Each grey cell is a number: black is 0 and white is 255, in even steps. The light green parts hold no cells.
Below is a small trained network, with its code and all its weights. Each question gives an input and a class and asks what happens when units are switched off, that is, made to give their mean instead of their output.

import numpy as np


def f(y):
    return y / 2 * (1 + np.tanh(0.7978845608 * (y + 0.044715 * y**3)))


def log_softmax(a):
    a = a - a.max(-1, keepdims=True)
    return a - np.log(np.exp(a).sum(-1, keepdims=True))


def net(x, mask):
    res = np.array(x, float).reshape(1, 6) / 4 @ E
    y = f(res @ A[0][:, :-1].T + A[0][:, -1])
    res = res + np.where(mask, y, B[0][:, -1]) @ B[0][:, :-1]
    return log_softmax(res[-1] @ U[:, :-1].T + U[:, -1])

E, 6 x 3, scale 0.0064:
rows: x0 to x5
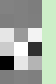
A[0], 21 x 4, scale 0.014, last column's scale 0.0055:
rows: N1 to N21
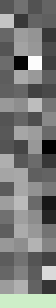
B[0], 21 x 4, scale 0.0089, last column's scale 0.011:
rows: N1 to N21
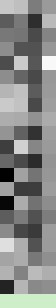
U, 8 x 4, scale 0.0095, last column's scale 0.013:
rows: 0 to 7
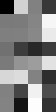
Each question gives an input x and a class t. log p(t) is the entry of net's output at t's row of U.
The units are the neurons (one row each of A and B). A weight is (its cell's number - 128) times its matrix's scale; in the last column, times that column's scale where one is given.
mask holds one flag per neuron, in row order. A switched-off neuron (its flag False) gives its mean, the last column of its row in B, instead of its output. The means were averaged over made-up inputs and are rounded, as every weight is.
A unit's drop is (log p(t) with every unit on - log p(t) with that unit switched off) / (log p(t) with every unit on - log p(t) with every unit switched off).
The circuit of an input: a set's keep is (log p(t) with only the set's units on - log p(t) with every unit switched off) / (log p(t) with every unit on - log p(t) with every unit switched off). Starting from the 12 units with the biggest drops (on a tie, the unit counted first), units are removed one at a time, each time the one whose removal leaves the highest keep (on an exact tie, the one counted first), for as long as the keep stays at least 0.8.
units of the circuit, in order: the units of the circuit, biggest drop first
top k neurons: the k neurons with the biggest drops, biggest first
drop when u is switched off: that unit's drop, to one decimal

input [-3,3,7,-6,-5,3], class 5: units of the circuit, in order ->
[N8]
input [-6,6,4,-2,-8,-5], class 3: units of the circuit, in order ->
[N2 N12]
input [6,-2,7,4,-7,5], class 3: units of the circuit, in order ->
[N2 N12]
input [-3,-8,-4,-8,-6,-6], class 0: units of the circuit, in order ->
[N5 N11]
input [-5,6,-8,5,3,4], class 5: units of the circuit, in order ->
[N1 N7 N9]
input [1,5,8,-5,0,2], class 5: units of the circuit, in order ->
[N8 N18]
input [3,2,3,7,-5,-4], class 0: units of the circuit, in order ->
[N13 N15]
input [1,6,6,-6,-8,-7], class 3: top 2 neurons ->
[N2 N12]
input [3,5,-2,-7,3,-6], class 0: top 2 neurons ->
[N5 N11]
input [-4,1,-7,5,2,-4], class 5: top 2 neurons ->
[N1 N7]
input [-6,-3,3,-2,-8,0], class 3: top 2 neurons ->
[N2 N12]
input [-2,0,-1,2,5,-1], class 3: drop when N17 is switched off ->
0.2
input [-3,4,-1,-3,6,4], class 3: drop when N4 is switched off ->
0.1
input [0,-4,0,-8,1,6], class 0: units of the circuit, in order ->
[N5]
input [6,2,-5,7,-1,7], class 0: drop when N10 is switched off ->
0.0
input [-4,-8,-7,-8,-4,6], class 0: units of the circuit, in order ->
[N5 N11]
